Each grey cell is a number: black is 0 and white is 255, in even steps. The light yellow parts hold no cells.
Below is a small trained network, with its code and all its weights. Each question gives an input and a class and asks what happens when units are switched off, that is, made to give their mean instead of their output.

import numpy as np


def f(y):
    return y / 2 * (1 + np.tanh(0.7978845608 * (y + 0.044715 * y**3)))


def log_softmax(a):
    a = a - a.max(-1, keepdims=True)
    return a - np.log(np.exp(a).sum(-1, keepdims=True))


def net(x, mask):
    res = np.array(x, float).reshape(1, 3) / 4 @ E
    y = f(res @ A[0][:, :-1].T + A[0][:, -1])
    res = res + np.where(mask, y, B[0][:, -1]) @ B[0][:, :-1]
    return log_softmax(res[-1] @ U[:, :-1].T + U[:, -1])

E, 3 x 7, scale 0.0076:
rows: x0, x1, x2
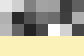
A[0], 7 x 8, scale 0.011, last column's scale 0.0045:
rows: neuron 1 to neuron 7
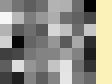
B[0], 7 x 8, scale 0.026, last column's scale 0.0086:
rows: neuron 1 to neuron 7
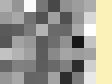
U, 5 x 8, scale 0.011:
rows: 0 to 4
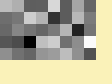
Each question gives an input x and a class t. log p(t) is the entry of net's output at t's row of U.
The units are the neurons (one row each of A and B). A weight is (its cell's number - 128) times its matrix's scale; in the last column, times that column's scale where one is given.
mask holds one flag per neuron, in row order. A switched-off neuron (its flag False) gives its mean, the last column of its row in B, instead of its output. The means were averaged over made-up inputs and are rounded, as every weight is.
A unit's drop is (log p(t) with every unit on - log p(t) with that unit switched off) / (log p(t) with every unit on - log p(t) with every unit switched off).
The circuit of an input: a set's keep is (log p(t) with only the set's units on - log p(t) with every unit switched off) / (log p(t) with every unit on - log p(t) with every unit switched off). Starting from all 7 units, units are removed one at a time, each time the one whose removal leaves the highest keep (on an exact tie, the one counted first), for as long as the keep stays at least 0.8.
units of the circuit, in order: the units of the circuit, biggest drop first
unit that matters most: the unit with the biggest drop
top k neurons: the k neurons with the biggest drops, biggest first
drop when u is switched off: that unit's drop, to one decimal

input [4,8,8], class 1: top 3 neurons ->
(neuron 3; neuron 1; neuron 6)
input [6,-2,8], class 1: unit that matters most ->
neuron 3
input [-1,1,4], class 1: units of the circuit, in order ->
(neuron 1; neuron 3)
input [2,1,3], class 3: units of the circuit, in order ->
(neuron 5; neuron 3)
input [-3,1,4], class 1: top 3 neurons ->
(neuron 3; neuron 1; neuron 2)
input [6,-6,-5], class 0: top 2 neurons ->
(neuron 3; neuron 4)
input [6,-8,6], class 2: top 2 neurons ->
(neuron 6; neuron 7)
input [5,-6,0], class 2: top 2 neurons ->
(neuron 6; neuron 7)
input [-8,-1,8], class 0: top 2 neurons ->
(neuron 7; neuron 5)
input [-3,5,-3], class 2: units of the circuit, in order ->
(neuron 3; neuron 4)
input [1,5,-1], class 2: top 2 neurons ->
(neuron 4; neuron 3)
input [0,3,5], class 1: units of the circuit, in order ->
(neuron 3; neuron 1)
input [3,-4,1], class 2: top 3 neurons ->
(neuron 7; neuron 6; neuron 3)
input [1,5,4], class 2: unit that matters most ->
neuron 4
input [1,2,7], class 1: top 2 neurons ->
(neuron 1; neuron 3)
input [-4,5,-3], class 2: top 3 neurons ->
(neuron 3; neuron 2; neuron 4)
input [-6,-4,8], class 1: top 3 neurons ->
(neuron 3; neuron 1; neuron 2)
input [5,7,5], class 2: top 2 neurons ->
(neuron 4; neuron 7)
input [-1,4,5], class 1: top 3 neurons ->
(neuron 3; neuron 1; neuron 6)
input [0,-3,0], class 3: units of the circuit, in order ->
(neuron 1)
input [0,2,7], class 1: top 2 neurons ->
(neuron 1; neuron 3)
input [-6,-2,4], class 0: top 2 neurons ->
(neuron 7; neuron 5)
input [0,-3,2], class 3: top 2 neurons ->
(neuron 4; neuron 1)
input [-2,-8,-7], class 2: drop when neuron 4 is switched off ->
-0.1
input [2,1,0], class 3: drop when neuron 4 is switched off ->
0.1
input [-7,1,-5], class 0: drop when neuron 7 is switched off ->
0.1
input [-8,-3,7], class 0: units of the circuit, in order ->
(neuron 7)
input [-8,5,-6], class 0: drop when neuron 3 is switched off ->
0.0
